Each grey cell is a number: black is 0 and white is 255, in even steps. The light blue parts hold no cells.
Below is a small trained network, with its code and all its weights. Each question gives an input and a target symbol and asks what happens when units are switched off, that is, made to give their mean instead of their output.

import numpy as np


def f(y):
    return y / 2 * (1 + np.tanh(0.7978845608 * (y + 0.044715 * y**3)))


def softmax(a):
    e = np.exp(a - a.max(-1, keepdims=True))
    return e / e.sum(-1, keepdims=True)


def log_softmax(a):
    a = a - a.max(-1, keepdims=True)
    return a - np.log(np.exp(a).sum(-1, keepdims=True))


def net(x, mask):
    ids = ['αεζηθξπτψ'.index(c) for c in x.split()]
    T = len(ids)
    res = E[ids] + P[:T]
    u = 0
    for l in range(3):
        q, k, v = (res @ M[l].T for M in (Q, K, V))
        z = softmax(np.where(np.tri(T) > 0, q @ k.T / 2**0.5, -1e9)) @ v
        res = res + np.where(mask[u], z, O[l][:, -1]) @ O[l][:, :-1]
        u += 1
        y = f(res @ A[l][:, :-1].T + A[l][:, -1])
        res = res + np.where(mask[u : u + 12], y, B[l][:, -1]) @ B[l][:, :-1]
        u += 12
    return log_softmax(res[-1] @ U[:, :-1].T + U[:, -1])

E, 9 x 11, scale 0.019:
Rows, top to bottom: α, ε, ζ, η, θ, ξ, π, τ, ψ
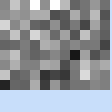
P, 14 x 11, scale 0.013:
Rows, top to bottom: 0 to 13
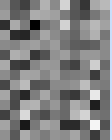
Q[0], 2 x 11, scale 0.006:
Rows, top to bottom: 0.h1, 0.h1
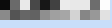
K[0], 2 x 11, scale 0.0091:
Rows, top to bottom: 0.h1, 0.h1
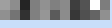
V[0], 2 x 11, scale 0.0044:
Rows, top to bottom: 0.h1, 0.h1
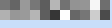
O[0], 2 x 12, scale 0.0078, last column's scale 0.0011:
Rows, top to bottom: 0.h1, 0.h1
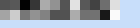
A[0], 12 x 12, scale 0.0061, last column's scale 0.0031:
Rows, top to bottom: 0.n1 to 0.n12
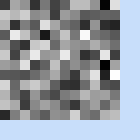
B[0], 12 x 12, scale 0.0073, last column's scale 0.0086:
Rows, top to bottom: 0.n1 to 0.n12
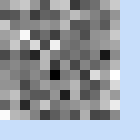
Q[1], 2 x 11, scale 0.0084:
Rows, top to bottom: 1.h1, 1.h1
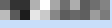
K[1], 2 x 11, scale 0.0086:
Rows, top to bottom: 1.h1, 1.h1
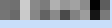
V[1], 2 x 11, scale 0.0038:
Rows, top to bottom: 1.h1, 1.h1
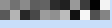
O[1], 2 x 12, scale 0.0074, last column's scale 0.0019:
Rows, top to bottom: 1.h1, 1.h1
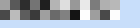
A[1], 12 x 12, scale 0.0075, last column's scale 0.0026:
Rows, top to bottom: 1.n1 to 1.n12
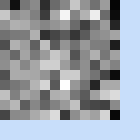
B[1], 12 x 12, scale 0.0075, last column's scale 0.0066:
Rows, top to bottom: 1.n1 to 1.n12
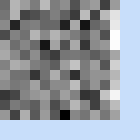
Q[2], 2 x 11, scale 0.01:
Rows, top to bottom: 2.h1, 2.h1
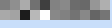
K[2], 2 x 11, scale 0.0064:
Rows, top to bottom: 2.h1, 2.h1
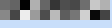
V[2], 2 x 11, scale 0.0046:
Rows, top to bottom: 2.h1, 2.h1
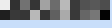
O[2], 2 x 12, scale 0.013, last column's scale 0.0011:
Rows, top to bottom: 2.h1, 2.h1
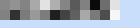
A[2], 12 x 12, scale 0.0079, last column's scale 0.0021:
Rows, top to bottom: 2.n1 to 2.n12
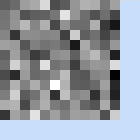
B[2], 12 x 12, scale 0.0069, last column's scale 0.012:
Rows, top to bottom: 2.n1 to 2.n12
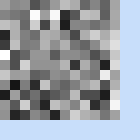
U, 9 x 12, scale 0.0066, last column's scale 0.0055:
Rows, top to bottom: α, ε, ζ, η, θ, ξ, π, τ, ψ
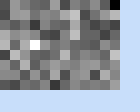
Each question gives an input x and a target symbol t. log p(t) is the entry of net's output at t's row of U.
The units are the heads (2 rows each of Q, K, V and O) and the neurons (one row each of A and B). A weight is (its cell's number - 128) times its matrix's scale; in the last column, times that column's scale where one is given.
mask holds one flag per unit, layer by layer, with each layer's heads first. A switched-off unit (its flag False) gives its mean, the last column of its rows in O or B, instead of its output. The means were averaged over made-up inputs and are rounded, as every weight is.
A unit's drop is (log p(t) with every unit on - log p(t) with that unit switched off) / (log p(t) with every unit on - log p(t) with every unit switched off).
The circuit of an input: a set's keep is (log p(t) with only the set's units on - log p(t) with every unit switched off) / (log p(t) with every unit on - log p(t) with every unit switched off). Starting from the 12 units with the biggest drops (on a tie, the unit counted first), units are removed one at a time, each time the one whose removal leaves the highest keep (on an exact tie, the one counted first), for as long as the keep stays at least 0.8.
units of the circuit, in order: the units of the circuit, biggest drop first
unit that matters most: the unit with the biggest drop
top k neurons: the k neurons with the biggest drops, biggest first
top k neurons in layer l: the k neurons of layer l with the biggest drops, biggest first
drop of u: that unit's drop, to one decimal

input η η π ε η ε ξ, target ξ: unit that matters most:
0.n11
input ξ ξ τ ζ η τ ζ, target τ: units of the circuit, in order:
(1.h1 0.n10 0.n4 1.n2)
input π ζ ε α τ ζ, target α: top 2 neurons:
(0.n8 2.n4)
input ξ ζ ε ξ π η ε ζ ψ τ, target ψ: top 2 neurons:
(0.n12 1.n4)
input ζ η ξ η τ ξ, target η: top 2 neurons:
(0.n8 2.n6)
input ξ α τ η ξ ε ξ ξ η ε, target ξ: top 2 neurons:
(0.n8 0.n5)
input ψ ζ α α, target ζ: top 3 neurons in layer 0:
(0.n8 0.n2 0.n5)
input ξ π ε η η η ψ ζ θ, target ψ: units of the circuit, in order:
(0.n8 2.h1 1.n4)
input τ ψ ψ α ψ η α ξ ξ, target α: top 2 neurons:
(1.n3 1.n5)
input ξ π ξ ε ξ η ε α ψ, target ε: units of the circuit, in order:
(1.h1 0.n1 1.n10 0.n8)
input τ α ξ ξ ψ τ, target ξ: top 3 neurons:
(0.n8 2.n5 1.n2)
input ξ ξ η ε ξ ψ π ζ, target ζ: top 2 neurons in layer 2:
(2.n10 2.n5)
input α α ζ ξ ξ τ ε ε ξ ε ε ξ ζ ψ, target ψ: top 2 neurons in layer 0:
(0.n4 0.n9)
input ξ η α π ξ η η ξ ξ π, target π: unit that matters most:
1.n12
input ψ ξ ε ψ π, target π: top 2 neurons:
(0.n1 0.n4)
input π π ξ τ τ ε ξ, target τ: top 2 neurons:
(0.n10 2.n2)
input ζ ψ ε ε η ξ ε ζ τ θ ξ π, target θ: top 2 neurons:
(0.n8 0.n3)
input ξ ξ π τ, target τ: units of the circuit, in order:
(0.n10 1.h1)
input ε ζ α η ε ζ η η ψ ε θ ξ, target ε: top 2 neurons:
(0.n1 1.n3)
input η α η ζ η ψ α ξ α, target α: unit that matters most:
1.h1
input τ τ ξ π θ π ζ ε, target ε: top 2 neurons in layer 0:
(0.n8 0.n9)
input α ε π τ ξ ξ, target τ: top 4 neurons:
(0.n8 0.n10 2.n2 1.n2)
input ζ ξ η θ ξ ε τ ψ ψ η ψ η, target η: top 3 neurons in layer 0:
(0.n5 0.n4 0.n11)
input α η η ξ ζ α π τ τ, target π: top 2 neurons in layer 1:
(1.n12 1.n4)
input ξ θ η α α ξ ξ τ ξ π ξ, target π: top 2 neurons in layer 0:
(0.n4 0.n11)
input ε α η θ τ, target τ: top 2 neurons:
(0.n10 0.n4)
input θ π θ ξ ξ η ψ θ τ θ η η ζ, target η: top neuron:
(0.n9)
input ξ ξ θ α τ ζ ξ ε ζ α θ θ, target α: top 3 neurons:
(2.n4 1.n3 2.n3)
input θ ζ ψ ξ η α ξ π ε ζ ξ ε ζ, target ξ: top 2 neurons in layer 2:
(2.n5 2.n10)
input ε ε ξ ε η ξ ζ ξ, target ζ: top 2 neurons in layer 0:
(0.n4 0.n9)
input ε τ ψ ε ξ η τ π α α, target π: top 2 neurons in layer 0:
(0.n8 0.n6)
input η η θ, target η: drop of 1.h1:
0.2
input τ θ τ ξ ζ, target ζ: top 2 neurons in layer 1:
(1.n5 1.n4)
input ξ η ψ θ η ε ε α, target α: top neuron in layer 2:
(2.n4)
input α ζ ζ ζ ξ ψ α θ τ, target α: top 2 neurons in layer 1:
(1.n3 1.n4)
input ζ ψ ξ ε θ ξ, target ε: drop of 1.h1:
0.7
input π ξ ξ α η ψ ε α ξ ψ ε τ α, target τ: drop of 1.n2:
0.4
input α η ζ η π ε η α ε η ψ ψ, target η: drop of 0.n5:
0.3
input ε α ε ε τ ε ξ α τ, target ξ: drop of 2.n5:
0.1
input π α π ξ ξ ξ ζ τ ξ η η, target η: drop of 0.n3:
0.0
